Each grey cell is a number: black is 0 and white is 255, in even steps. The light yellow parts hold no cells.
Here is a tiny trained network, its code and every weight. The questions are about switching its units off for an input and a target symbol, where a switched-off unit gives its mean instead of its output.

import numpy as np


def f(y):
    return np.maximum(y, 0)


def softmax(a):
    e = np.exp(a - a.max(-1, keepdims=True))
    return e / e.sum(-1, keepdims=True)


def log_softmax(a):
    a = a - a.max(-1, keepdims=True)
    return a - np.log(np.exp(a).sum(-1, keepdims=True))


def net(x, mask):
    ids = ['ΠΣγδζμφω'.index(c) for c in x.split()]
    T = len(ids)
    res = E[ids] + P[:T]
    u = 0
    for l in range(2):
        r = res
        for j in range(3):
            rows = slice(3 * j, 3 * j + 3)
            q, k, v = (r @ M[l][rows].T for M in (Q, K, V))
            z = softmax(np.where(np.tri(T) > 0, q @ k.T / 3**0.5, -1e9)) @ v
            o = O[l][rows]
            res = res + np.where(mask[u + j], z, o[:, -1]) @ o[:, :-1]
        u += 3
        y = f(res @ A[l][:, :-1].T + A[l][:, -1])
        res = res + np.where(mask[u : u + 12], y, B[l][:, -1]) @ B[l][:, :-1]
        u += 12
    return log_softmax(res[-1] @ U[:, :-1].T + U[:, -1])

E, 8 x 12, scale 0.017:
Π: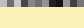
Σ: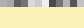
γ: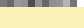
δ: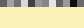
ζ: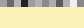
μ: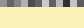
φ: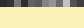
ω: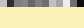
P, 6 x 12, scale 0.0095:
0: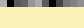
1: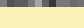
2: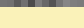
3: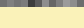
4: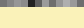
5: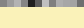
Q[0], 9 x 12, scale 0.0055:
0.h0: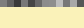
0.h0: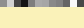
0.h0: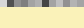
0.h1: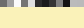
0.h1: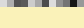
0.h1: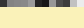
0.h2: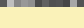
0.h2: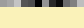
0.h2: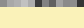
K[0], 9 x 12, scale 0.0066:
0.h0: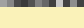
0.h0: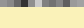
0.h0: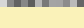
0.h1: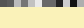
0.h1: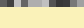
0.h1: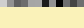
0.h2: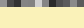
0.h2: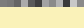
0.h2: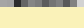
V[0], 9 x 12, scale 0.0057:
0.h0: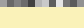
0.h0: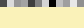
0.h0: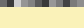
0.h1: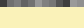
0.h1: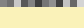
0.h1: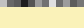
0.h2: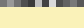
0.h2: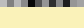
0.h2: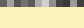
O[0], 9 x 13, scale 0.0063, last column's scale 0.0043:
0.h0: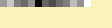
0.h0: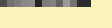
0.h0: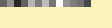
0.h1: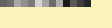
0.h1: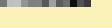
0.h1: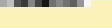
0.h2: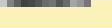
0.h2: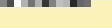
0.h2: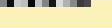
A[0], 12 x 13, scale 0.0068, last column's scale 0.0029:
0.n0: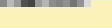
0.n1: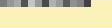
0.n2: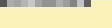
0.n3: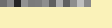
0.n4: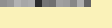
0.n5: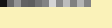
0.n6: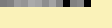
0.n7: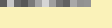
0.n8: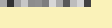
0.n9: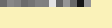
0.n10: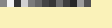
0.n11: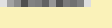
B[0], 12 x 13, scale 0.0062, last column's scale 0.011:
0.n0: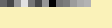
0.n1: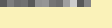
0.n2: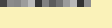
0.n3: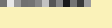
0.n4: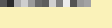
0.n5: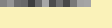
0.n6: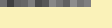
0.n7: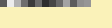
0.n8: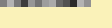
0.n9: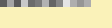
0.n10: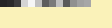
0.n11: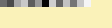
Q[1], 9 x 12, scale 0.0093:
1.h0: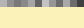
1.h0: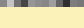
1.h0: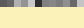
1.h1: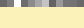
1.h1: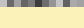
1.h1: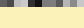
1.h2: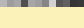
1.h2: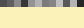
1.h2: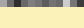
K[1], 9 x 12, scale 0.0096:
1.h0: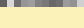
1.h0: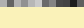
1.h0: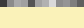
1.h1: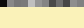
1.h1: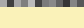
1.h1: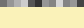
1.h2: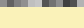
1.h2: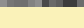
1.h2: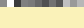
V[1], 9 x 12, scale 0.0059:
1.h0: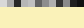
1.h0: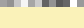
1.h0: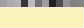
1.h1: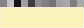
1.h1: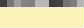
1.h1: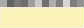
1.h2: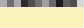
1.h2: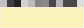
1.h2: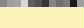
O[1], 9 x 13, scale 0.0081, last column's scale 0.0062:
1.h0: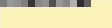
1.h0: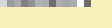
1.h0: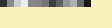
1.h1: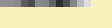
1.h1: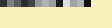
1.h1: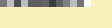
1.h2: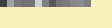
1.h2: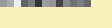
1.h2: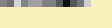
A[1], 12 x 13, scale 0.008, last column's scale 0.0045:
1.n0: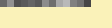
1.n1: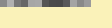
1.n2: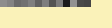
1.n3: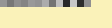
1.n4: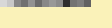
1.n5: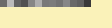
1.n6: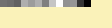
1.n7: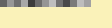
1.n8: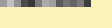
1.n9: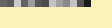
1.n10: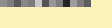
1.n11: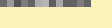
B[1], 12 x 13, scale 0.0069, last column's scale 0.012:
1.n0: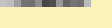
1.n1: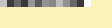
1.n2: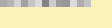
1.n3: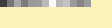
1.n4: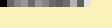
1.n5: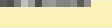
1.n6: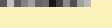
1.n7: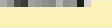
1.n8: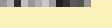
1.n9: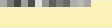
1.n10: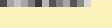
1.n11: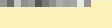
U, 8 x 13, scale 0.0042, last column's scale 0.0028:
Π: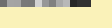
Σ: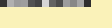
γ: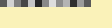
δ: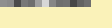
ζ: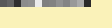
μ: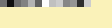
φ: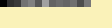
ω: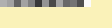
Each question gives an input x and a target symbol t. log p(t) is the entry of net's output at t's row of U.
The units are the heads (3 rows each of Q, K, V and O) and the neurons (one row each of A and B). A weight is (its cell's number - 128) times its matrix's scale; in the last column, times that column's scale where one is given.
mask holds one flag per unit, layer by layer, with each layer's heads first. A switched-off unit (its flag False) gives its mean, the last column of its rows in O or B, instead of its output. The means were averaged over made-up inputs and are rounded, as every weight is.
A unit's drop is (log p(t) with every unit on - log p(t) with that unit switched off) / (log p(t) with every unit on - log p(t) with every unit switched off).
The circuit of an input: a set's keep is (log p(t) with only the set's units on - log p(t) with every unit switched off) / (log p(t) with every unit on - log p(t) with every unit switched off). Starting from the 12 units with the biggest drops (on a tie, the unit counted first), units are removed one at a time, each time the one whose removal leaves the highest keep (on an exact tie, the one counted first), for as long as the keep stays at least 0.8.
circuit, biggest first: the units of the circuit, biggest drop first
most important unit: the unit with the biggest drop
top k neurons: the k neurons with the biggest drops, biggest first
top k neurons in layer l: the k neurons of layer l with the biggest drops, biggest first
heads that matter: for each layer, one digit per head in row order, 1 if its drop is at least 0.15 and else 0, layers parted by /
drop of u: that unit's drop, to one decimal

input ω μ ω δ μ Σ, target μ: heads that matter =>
111 / 010
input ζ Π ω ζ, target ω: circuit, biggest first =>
[1.h1; 0.h1]
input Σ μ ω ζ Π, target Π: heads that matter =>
001 / 010
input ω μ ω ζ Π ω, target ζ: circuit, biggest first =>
[1.h2; 1.h0]
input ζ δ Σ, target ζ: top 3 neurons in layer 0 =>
[0.n10; 0.n1; 0.n0]
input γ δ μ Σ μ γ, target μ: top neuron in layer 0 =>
[0.n5]
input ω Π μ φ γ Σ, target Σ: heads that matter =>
010 / 010
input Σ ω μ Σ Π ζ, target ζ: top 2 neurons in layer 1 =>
[1.n1; 1.n10]
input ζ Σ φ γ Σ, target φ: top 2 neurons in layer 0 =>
[0.n9; 0.n10]
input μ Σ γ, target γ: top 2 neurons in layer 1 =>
[1.n4; 1.n1]
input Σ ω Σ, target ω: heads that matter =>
100 / 010
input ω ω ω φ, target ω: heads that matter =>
000 / 010
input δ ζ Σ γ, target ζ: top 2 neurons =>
[0.n10; 0.n1]
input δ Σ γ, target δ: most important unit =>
1.n8
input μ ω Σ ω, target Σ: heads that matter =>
010 / 100
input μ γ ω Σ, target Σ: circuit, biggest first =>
[0.h1; 1.h1; 0.n7]
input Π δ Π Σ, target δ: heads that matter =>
000 / 011
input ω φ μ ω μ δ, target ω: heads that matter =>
111 / 001
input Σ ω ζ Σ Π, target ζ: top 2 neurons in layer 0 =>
[0.n1; 0.n11]
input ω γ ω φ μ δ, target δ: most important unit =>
0.h1
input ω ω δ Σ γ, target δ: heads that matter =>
100 / 011
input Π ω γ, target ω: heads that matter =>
000 / 010
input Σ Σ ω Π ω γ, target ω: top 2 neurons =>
[1.n7; 0.n0]
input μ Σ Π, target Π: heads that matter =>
101 / 010
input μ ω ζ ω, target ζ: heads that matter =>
010 / 101
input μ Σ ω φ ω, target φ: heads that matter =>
010 / 110
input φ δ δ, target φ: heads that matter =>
000 / 110
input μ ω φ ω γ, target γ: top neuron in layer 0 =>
[0.n8]
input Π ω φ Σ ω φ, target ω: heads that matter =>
010 / 010
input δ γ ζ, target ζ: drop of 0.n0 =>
0.1
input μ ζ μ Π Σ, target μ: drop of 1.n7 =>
-0.1
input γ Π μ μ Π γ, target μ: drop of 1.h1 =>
0.3
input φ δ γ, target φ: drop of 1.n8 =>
0.0
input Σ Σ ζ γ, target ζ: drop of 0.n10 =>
0.1
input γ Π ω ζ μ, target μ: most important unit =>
0.n11
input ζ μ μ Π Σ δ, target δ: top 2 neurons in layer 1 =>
[1.n8; 1.n1]
